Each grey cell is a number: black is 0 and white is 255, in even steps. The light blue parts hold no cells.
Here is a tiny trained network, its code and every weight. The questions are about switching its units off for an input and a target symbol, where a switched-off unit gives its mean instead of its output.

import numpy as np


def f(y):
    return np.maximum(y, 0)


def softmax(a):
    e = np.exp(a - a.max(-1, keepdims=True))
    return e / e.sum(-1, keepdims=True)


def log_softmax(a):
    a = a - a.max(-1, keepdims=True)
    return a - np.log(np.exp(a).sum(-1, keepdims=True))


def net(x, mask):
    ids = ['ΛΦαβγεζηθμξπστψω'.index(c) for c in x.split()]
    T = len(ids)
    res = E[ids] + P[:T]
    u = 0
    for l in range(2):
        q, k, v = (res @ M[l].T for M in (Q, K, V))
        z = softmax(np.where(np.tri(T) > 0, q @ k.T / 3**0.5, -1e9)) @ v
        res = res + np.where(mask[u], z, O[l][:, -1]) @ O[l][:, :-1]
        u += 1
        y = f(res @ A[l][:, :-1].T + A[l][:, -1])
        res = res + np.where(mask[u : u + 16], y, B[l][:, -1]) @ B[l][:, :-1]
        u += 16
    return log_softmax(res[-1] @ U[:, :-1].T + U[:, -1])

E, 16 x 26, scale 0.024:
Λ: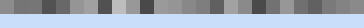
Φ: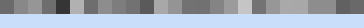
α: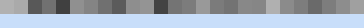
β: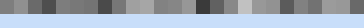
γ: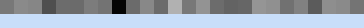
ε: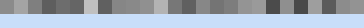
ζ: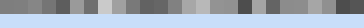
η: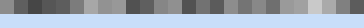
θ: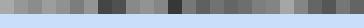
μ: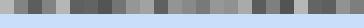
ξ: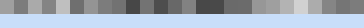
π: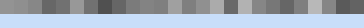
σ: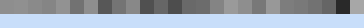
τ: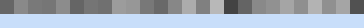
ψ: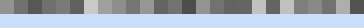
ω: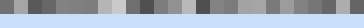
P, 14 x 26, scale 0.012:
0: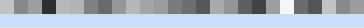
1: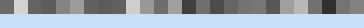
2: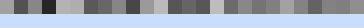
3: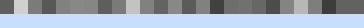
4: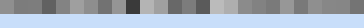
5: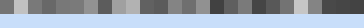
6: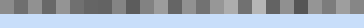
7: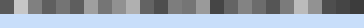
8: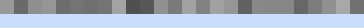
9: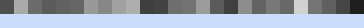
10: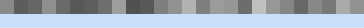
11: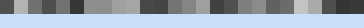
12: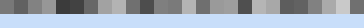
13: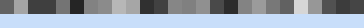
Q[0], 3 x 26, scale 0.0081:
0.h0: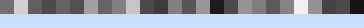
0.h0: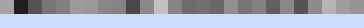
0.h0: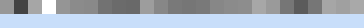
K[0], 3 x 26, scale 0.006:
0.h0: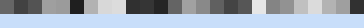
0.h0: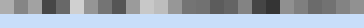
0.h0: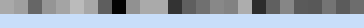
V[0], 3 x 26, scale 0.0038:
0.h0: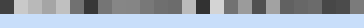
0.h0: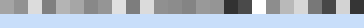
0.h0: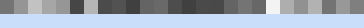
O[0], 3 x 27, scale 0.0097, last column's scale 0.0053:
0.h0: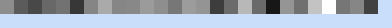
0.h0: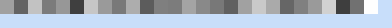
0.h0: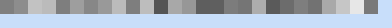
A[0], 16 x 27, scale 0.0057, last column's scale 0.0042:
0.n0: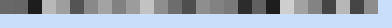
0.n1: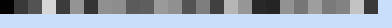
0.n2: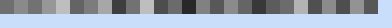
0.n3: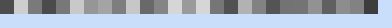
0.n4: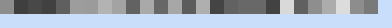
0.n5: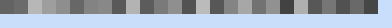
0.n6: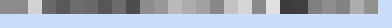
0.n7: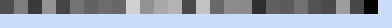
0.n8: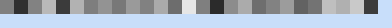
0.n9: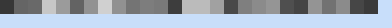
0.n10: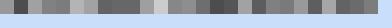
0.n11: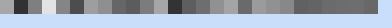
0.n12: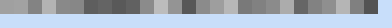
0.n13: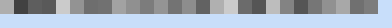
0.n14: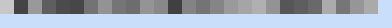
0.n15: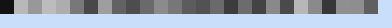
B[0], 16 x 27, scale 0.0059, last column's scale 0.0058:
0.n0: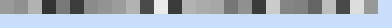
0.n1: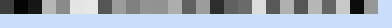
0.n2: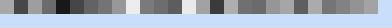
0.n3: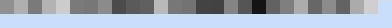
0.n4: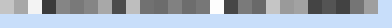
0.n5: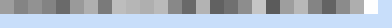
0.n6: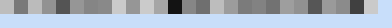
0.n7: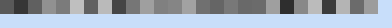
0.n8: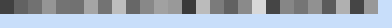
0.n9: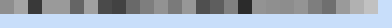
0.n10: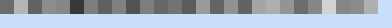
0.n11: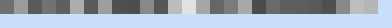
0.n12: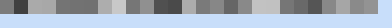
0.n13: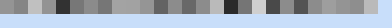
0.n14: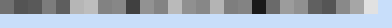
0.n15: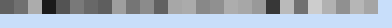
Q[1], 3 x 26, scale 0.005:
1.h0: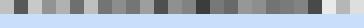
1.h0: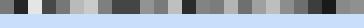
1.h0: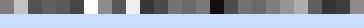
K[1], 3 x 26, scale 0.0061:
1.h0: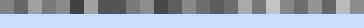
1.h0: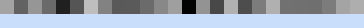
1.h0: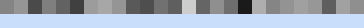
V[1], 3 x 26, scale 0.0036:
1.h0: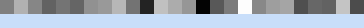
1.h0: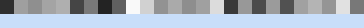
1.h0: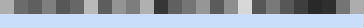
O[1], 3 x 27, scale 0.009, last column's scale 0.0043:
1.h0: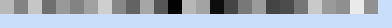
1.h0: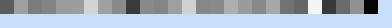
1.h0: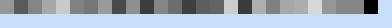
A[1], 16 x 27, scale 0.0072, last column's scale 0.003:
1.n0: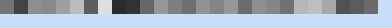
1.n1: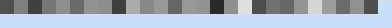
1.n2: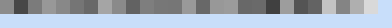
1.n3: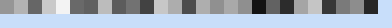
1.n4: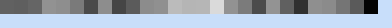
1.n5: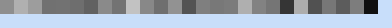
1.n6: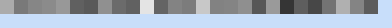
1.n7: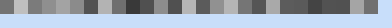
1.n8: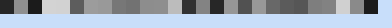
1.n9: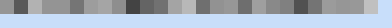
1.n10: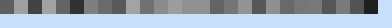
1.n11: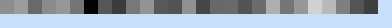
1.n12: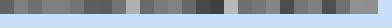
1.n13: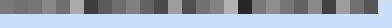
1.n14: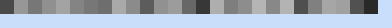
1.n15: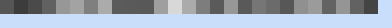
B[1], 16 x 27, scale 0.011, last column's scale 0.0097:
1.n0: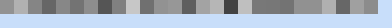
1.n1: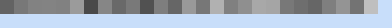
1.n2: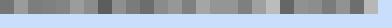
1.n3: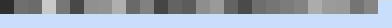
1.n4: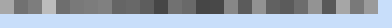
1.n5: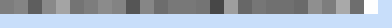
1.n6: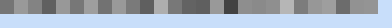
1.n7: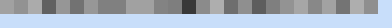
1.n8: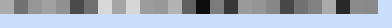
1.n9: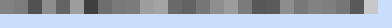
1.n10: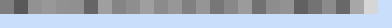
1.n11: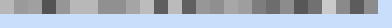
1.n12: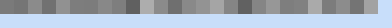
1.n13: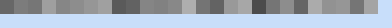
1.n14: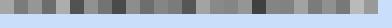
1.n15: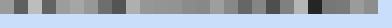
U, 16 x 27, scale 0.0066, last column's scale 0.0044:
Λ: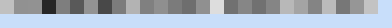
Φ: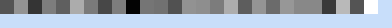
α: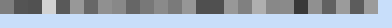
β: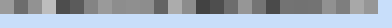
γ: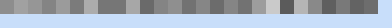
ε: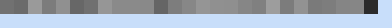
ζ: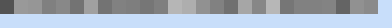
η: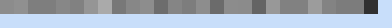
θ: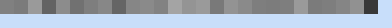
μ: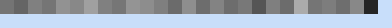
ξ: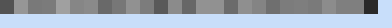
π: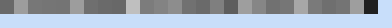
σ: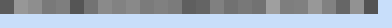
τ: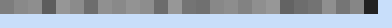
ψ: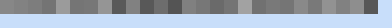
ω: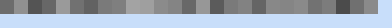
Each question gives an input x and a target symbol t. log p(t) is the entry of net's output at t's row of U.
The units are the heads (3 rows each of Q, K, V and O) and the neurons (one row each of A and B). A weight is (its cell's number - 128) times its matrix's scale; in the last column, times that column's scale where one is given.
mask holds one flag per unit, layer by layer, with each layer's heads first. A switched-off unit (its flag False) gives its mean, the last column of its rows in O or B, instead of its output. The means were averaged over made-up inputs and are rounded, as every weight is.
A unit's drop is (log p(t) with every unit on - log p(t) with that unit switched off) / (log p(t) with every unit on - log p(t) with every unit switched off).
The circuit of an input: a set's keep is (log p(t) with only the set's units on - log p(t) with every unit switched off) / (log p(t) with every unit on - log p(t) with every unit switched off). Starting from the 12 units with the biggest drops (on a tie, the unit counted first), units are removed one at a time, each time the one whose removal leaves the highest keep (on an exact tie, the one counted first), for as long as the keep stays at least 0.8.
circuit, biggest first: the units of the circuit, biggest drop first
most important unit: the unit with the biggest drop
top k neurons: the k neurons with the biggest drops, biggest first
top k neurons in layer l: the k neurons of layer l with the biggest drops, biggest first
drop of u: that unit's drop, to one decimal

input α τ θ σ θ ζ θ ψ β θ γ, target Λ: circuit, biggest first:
0.n6; 1.n6
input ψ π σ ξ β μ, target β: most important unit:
0.h0
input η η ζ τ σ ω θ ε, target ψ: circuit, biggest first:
1.h0; 1.n1; 0.h0
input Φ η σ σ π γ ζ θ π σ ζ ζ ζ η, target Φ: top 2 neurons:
1.n13; 1.n5
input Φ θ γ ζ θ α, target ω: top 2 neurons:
1.n10; 1.n5
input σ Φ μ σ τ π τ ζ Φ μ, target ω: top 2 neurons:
1.n5; 1.n10
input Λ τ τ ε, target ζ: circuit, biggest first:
1.h0; 0.h0
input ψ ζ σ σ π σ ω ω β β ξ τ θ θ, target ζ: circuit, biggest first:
1.h0; 0.n9; 0.h0
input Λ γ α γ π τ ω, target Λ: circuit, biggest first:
1.n14; 1.n5
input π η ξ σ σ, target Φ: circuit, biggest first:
0.h0; 0.n1
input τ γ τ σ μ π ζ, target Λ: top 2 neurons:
1.n0; 1.n15
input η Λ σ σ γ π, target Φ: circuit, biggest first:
0.h0; 1.n5
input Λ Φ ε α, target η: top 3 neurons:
1.n11; 1.n13; 0.n3
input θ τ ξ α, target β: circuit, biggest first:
0.h0
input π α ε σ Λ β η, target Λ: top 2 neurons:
1.n0; 1.n5
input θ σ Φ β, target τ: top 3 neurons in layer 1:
1.n11; 1.n1; 1.n8
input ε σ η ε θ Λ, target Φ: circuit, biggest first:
0.h0; 1.n13
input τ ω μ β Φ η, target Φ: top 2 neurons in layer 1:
1.n10; 1.n13
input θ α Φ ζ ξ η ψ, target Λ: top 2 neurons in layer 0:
0.n0; 0.n4
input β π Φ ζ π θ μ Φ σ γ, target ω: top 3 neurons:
0.n5; 1.n10; 1.n5
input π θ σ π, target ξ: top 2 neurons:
1.n3; 0.n3
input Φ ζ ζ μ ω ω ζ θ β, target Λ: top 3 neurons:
1.n14; 1.n5; 0.n13
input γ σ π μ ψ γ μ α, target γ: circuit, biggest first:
0.h0
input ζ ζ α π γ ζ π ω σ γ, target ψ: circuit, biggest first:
1.h0; 0.h0; 1.n1
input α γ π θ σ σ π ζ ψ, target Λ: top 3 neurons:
0.n4; 0.n0; 1.n5
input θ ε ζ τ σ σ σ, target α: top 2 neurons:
0.n1; 1.n8
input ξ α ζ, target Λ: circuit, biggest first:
1.n0
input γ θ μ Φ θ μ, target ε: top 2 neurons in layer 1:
1.n3; 1.n1
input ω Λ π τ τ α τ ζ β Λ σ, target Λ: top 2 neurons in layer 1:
1.n7; 1.n5
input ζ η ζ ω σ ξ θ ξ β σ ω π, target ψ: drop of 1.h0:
0.5
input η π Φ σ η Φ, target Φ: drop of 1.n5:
0.2
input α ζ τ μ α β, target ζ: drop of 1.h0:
0.8
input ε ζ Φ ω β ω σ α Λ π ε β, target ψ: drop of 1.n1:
0.3
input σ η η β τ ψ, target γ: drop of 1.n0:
0.0
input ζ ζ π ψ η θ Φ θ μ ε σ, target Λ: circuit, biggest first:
1.n7
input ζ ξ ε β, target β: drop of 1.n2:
0.1
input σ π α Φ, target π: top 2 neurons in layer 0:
0.n1; 0.n7
